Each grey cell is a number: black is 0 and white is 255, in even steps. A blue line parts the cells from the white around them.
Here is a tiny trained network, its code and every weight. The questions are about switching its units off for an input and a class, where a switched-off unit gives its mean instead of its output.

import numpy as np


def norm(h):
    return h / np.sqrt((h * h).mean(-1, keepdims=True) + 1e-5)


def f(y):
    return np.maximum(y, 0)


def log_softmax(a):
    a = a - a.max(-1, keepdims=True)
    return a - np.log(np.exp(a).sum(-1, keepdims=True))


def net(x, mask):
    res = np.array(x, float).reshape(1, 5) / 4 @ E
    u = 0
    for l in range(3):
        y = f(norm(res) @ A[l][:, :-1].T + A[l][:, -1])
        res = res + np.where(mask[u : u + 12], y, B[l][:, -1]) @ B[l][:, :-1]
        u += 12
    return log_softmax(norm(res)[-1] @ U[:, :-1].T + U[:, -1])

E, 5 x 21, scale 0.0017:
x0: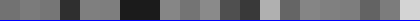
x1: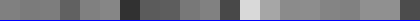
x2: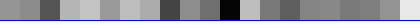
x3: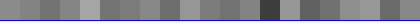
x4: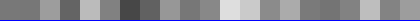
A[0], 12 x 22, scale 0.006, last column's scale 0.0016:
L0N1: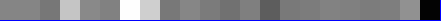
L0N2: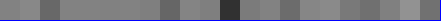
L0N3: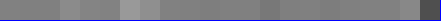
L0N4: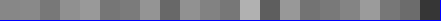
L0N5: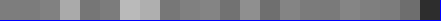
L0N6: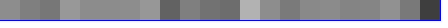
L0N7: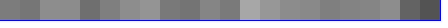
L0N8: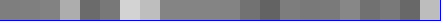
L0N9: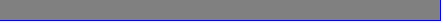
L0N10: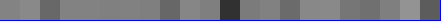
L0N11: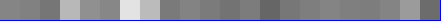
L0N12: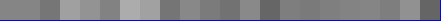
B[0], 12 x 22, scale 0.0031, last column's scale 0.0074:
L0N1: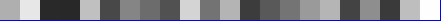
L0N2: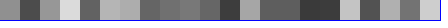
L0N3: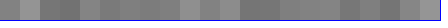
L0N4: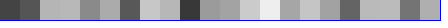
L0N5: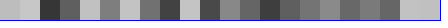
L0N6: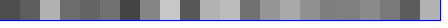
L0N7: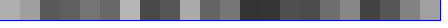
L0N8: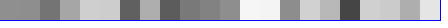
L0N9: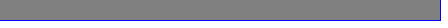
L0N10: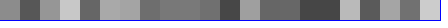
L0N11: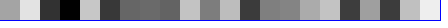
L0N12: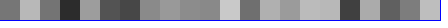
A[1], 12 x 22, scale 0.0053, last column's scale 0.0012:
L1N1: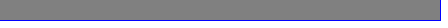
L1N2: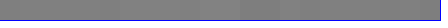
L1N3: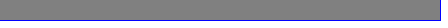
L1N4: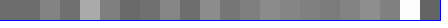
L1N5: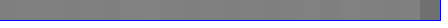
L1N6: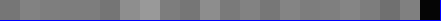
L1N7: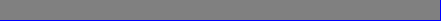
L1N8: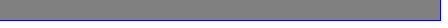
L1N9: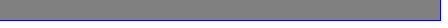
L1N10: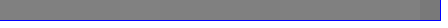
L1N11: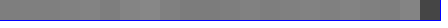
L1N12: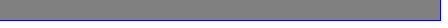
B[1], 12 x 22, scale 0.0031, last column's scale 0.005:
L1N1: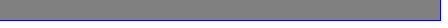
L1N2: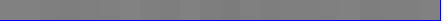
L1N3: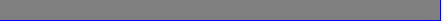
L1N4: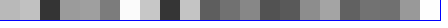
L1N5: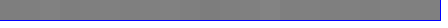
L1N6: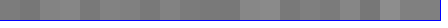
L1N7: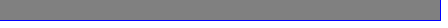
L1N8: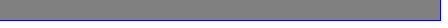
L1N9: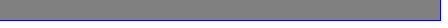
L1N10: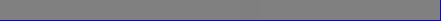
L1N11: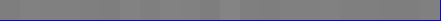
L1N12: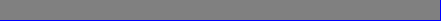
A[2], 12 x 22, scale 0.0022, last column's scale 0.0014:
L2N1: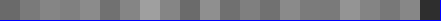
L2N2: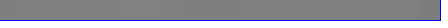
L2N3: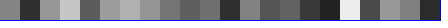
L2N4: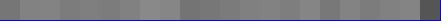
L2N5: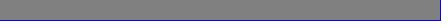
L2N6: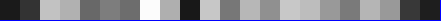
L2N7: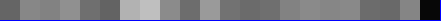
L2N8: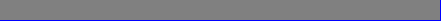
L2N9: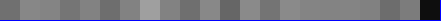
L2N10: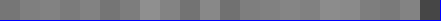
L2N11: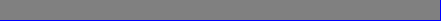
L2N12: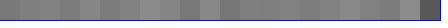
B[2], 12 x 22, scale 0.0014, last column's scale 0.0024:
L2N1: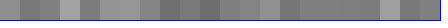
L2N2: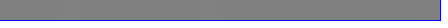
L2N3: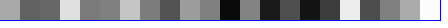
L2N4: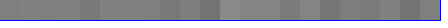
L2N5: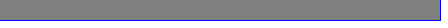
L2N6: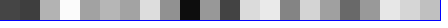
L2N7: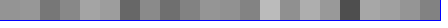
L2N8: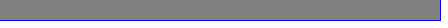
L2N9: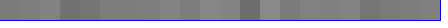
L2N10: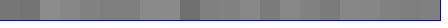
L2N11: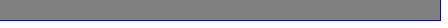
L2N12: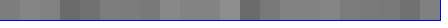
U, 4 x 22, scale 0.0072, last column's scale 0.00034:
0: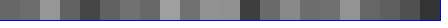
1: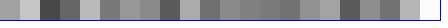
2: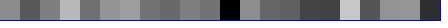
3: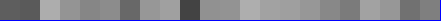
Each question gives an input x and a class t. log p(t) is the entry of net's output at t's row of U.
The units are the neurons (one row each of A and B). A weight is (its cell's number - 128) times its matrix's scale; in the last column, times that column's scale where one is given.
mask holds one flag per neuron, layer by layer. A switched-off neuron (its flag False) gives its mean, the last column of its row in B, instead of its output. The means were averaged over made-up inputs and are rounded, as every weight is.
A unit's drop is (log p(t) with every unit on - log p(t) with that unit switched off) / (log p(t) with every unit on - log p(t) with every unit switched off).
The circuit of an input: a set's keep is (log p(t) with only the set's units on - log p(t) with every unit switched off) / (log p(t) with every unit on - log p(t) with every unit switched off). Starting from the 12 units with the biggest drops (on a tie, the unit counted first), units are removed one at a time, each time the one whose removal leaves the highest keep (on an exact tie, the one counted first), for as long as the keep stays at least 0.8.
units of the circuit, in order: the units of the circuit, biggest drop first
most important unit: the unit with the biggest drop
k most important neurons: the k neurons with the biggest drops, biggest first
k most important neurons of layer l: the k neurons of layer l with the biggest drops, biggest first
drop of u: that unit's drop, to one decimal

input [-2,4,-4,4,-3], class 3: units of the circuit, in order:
L0N1, L0N11, L1N4
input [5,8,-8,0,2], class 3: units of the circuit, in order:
L0N1, L0N11
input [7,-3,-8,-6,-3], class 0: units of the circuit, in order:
L0N8, L0N1
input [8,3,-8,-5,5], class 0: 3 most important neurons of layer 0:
L0N8, L0N1, L0N11
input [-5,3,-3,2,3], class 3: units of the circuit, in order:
L0N1, L0N4
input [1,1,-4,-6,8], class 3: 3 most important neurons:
L0N1, L0N11, L0N5
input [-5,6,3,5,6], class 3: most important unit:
L0N4
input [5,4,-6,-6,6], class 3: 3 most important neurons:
L0N1, L0N11, L0N5
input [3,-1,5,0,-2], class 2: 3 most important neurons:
L0N2, L0N10, L0N8
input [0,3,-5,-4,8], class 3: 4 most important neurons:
L0N1, L0N11, L0N5, L1N4
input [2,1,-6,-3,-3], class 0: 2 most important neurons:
L0N8, L0N4
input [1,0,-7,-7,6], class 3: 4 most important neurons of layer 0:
L0N1, L0N11, L0N5, L0N7
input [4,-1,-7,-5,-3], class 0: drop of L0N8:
0.4
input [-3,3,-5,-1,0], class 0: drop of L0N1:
0.3
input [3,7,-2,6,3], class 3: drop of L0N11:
0.8
